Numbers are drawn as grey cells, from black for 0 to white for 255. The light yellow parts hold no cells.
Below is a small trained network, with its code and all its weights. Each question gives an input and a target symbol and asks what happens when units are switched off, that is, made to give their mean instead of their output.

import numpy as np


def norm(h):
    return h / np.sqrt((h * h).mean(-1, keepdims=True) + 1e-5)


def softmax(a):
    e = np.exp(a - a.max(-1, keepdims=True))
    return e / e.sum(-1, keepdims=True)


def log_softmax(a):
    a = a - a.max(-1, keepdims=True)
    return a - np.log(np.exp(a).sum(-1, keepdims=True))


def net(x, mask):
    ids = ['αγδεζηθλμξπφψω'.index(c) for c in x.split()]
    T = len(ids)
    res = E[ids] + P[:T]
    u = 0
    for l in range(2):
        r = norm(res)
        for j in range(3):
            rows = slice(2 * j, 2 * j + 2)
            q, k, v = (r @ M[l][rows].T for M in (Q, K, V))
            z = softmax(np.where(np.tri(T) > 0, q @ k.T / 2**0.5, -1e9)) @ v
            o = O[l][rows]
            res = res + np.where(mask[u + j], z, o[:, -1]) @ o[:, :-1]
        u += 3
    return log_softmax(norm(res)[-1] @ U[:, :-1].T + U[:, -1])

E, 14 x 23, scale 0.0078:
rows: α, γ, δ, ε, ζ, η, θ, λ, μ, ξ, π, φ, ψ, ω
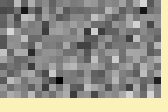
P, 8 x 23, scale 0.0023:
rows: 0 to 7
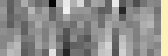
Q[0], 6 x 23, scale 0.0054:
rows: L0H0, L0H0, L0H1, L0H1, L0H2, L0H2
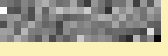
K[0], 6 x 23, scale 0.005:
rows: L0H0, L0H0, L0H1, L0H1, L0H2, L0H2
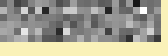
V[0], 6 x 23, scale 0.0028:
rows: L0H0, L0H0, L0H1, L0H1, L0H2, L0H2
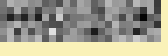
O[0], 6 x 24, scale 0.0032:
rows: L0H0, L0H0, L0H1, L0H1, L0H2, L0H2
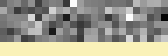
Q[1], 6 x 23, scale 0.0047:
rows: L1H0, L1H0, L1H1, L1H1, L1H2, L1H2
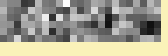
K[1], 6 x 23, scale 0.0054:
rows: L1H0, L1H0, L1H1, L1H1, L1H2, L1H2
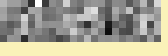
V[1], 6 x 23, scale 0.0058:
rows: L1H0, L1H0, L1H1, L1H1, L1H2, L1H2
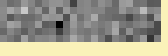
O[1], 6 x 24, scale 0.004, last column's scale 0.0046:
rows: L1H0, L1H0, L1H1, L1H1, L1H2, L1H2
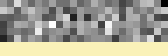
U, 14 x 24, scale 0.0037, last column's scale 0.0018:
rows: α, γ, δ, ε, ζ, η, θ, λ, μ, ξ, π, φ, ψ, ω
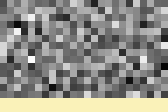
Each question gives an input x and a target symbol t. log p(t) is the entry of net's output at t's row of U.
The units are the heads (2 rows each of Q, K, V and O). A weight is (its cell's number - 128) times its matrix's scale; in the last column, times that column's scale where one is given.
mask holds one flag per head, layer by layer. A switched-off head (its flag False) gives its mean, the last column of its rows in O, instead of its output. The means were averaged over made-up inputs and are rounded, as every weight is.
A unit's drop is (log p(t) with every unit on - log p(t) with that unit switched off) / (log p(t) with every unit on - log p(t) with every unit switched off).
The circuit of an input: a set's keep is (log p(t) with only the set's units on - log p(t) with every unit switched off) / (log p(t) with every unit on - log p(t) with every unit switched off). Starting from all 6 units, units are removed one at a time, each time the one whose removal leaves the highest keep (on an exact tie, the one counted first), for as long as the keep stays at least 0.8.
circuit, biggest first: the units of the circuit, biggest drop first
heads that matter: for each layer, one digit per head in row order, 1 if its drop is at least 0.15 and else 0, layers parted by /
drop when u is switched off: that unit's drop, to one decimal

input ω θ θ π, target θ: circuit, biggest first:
[L1H1]
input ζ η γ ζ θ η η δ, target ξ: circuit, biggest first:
[L1H0, L0H0]
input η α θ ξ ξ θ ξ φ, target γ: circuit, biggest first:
[L1H1, L0H0]
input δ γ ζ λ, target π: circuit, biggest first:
[L0H1, L1H0]
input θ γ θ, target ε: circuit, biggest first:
[L0H0, L0H1, L0H2]
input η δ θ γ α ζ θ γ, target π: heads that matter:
010 / 100
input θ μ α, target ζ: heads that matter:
001 / 000
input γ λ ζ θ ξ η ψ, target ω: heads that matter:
010 / 011
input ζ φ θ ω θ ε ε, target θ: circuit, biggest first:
[L1H2, L1H1]
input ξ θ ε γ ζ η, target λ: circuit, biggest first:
[L0H0, L1H0, L1H1]
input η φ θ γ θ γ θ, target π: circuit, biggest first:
[L0H1, L1H0]
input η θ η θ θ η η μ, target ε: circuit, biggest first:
[L1H0, L1H1]
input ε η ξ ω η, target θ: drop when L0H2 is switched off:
0.0
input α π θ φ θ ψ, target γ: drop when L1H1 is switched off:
0.3
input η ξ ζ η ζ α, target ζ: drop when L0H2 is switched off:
0.8
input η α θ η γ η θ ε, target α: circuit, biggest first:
[L0H2]
